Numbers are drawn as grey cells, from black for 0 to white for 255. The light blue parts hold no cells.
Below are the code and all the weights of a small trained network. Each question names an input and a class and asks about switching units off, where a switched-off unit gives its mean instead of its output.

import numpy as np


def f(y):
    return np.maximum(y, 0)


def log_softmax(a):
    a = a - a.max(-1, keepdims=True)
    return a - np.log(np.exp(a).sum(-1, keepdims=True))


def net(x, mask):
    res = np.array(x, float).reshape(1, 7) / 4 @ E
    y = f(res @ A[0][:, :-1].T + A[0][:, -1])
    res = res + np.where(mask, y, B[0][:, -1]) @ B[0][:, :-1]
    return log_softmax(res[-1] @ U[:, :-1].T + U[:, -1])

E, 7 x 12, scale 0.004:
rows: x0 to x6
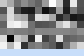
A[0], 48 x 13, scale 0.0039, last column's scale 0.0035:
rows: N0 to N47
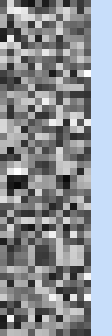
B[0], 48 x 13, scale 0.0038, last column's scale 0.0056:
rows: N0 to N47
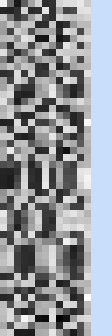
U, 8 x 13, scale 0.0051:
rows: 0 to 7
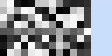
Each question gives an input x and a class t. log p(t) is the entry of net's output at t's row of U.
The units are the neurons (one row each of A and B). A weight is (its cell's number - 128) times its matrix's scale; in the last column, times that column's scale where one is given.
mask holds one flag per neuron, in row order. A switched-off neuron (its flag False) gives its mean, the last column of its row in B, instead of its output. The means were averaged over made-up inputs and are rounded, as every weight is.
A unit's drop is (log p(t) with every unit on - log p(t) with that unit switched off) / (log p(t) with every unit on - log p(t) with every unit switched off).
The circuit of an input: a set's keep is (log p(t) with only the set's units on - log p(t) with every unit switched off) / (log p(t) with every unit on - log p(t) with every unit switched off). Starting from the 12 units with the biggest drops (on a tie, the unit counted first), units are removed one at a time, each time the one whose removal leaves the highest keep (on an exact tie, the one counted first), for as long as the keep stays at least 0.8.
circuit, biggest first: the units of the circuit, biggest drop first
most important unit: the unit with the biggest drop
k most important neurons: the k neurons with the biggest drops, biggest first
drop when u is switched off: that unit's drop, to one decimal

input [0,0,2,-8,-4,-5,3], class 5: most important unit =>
N25
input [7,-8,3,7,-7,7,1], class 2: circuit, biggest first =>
N2, N7
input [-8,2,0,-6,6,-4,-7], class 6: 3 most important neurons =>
N10, N39, N29
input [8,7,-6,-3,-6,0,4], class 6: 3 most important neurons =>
N17, N42, N33
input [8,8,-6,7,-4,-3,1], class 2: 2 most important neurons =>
N0, N32
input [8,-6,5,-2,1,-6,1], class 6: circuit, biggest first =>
N33, N42
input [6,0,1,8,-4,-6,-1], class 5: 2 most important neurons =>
N1, N24
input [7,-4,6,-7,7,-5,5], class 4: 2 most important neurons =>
N33, N42
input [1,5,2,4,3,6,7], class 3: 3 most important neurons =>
N6, N28, N18
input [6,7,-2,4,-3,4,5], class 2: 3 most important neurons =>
N0, N32, N30
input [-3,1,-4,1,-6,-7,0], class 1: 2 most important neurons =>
N45, N5
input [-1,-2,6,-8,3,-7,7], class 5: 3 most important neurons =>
N25, N26, N41
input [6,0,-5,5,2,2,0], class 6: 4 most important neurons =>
N17, N42, N25, N26
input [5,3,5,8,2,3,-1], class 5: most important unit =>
N24
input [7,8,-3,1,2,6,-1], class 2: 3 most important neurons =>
N0, N32, N30
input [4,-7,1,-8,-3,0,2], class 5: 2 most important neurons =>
N25, N26
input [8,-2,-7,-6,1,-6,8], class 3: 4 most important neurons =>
N18, N28, N6, N20
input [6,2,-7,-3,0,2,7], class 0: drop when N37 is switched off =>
0.2
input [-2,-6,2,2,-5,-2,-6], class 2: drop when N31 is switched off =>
0.2
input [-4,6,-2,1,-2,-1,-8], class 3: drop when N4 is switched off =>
0.1
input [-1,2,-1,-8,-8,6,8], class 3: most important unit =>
N18
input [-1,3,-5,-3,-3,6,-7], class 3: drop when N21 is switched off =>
-0.1
